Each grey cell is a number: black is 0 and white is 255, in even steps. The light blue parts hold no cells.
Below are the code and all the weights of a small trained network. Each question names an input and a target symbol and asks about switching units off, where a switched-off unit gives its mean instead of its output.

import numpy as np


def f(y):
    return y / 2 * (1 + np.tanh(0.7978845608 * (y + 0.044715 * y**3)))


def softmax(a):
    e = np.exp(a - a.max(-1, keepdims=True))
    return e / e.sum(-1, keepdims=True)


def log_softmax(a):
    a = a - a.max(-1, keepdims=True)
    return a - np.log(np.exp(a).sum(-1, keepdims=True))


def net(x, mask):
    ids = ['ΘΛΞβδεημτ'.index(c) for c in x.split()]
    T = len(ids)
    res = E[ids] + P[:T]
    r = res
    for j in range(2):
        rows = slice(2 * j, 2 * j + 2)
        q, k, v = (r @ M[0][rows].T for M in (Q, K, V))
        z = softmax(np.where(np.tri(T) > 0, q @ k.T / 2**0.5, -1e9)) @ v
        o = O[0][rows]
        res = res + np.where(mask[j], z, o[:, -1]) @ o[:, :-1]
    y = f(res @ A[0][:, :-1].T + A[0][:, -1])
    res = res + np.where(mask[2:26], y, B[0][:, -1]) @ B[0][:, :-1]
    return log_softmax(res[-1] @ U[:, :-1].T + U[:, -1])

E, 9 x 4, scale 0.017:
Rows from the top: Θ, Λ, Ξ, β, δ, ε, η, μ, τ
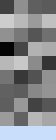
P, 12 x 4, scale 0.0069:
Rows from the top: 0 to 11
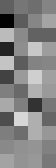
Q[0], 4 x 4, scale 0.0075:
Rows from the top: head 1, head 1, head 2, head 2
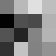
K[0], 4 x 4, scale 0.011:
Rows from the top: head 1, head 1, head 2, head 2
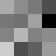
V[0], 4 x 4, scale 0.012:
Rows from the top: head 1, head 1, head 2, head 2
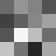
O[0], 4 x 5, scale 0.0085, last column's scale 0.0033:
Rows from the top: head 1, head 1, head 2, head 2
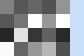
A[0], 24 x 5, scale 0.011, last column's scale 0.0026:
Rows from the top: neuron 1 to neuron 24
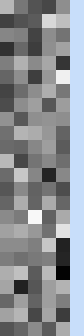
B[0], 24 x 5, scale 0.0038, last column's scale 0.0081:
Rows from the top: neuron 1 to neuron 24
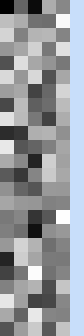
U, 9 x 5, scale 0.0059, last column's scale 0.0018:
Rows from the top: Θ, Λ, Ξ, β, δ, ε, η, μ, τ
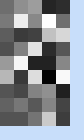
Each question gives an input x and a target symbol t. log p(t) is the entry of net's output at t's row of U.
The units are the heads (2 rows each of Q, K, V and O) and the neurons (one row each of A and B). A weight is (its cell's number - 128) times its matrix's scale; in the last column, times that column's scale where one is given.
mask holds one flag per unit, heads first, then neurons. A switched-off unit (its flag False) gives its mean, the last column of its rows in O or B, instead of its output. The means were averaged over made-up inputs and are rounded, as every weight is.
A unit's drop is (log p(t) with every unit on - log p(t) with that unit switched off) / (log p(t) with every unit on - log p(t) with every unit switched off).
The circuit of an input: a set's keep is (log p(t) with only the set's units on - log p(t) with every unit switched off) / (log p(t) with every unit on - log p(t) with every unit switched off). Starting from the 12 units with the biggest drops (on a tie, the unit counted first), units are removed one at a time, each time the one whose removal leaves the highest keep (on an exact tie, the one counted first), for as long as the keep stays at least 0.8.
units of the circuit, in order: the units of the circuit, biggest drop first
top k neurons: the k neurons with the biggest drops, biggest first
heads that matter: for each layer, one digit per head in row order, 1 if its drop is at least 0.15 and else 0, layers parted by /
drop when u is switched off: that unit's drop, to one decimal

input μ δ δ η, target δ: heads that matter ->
11
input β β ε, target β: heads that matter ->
11
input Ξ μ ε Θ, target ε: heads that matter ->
01
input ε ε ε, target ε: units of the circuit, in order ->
head 2
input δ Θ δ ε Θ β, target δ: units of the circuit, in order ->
head 1; head 2
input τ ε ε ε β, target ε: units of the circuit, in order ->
head 2; neuron 9
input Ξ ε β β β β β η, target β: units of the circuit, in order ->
head 2; head 1
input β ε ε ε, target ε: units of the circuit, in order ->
head 2; neuron 21
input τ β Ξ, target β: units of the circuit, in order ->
head 1; head 2
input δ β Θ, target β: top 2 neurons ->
neuron 24; neuron 4
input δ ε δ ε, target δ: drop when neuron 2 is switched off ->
0.1
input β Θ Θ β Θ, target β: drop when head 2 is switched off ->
0.4
